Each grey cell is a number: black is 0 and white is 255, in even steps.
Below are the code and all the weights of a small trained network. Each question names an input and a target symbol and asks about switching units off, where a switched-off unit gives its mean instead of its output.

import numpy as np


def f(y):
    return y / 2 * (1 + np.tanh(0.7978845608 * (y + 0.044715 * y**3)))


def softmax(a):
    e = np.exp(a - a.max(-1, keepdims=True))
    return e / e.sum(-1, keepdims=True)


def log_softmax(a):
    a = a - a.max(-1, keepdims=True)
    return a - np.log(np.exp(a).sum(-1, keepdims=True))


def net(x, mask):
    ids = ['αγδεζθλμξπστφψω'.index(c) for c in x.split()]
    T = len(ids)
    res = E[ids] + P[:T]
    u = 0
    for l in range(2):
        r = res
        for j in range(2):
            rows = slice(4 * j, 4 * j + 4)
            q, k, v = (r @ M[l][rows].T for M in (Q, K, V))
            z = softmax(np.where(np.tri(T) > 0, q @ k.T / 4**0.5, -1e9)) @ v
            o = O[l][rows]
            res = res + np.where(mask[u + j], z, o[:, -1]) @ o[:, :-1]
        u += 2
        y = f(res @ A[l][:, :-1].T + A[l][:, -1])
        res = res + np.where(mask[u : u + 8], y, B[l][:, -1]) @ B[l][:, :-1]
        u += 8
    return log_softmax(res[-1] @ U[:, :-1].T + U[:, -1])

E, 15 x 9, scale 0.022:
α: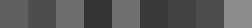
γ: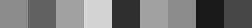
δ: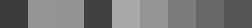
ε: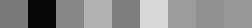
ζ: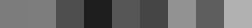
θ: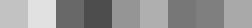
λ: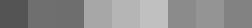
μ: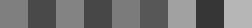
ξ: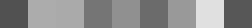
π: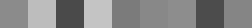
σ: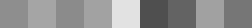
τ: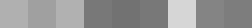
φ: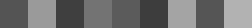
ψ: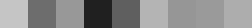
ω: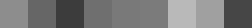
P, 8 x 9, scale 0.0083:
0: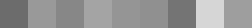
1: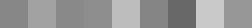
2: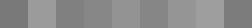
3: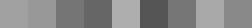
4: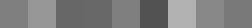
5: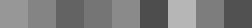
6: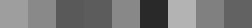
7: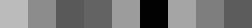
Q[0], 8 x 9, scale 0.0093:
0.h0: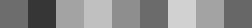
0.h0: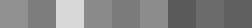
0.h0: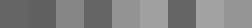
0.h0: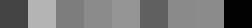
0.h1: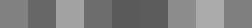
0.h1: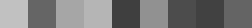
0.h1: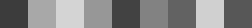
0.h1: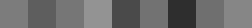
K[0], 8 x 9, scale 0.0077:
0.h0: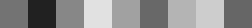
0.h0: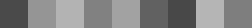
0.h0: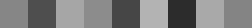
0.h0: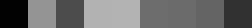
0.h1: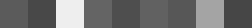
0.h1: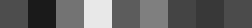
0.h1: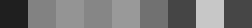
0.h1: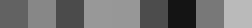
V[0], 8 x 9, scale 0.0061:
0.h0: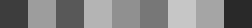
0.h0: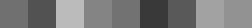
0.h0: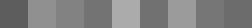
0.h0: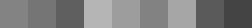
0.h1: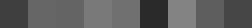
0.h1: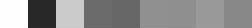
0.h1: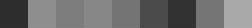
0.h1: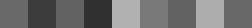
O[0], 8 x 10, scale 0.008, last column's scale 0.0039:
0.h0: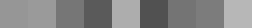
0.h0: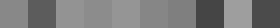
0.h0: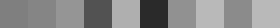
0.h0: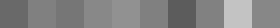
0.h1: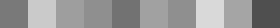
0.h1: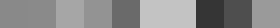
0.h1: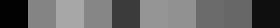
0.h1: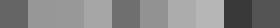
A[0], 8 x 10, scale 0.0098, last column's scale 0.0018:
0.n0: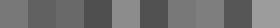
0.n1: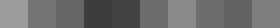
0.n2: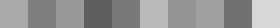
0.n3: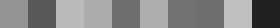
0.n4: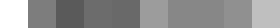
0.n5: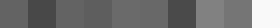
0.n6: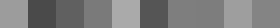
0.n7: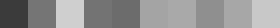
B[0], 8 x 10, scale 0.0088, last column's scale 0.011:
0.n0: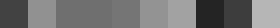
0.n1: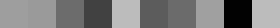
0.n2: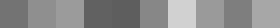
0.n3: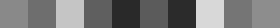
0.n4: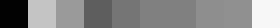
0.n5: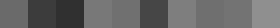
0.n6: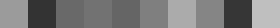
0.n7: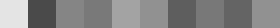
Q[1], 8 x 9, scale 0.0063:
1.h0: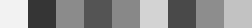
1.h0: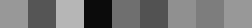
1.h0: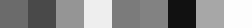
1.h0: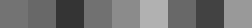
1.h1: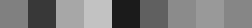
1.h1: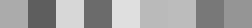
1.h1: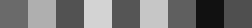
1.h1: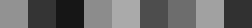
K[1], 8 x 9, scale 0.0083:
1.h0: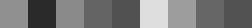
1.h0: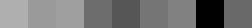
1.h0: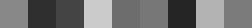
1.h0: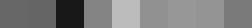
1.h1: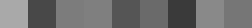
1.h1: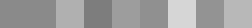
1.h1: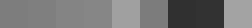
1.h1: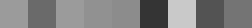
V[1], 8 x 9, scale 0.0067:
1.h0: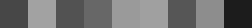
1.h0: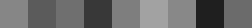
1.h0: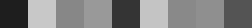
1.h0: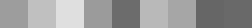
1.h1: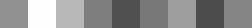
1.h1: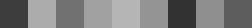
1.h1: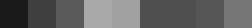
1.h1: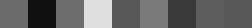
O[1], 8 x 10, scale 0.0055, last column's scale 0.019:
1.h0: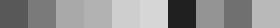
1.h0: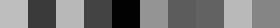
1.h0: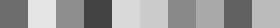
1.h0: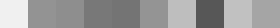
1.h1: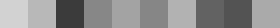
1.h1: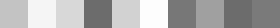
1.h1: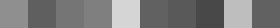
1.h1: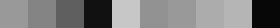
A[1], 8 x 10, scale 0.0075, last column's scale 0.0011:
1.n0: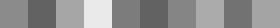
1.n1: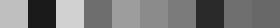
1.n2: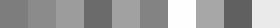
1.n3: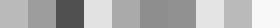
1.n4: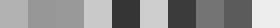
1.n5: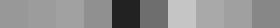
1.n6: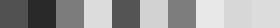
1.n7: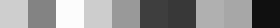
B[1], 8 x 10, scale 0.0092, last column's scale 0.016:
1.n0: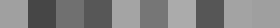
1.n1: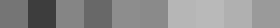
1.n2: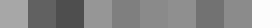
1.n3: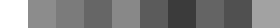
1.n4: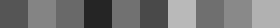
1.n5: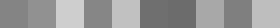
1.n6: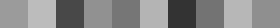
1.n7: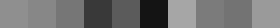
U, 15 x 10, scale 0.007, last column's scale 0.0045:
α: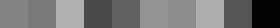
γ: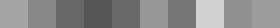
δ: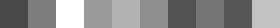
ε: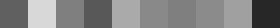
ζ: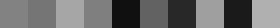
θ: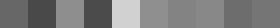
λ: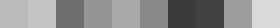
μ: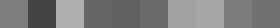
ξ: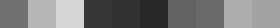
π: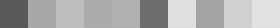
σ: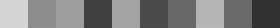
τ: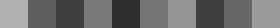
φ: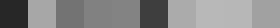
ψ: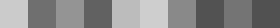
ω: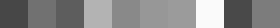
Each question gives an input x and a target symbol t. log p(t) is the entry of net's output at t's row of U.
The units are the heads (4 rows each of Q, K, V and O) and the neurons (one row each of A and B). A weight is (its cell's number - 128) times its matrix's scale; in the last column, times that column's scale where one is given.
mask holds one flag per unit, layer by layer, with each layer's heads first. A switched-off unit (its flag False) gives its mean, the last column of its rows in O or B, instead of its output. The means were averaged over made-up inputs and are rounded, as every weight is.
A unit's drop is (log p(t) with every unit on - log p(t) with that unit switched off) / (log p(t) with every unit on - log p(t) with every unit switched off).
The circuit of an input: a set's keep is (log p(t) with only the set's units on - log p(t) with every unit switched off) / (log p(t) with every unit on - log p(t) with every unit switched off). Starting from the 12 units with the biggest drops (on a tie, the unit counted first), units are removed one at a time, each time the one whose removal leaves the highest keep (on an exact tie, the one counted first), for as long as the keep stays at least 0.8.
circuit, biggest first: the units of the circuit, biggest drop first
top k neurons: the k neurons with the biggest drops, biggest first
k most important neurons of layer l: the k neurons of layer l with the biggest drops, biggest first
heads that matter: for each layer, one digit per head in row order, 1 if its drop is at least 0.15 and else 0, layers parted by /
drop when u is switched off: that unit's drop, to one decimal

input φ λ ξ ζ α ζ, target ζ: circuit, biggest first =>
0.n1, 1.h0
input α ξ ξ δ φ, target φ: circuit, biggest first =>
0.h1, 1.h0
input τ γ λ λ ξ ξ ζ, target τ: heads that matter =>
00 / 10
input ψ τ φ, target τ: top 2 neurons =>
1.n5, 0.n3
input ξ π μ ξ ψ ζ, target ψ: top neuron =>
0.n2
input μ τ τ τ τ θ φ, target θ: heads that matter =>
01 / 11
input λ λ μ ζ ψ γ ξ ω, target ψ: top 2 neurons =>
0.n4, 0.n1
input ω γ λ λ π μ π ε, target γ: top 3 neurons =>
1.n6, 0.n3, 0.n6
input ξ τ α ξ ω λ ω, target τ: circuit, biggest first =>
1.h0, 0.h1
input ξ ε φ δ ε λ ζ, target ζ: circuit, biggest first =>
1.h0, 0.n1
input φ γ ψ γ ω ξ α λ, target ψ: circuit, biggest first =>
0.h1, 0.n4, 1.h0
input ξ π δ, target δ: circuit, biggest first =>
0.h1, 1.h0, 1.h1
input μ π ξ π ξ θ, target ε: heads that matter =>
10 / 10
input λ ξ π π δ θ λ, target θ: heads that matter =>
01 / 01
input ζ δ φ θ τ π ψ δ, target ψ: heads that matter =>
11 / 10
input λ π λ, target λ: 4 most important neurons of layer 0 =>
0.n4, 0.n1, 0.n0, 0.n2
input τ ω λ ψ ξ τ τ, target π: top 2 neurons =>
1.n5, 0.n4
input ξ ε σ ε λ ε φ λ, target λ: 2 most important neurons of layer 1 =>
1.n6, 1.n3
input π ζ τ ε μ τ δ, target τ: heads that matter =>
00 / 01
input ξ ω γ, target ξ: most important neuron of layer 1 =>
1.n2
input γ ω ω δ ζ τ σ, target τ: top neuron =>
0.n6
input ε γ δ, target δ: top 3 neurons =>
0.n3, 0.n0, 1.n2
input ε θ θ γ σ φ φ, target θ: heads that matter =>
01 / 01
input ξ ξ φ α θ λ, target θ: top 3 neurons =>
0.n6, 0.n4, 1.n1
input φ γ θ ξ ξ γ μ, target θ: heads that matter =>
00 / 11
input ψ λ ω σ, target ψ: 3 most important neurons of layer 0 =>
0.n4, 0.n6, 0.n2
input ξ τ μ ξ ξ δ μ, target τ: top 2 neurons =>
0.n4, 0.n1
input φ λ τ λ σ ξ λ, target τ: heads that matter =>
00 / 01
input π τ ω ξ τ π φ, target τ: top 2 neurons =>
0.n6, 1.n5
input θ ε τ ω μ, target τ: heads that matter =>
01 / 10
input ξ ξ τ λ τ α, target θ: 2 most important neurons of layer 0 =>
0.n5, 0.n4
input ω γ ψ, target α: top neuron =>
0.n1
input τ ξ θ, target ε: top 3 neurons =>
0.n4, 1.n4, 0.n6
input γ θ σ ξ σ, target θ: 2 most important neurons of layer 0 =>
0.n6, 0.n4
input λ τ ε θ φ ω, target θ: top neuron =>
0.n4
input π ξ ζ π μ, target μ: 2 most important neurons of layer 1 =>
1.n1, 1.n2
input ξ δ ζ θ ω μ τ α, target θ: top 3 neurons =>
0.n5, 0.n4, 0.n0
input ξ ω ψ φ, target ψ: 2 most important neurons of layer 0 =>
0.n4, 0.n2
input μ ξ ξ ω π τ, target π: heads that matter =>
00 / 00
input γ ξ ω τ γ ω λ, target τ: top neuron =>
1.n5
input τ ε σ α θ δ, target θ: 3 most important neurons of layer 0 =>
0.n0, 0.n5, 0.n6
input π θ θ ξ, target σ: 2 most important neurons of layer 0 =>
0.n4, 0.n6
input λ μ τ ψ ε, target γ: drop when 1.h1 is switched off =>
0.4
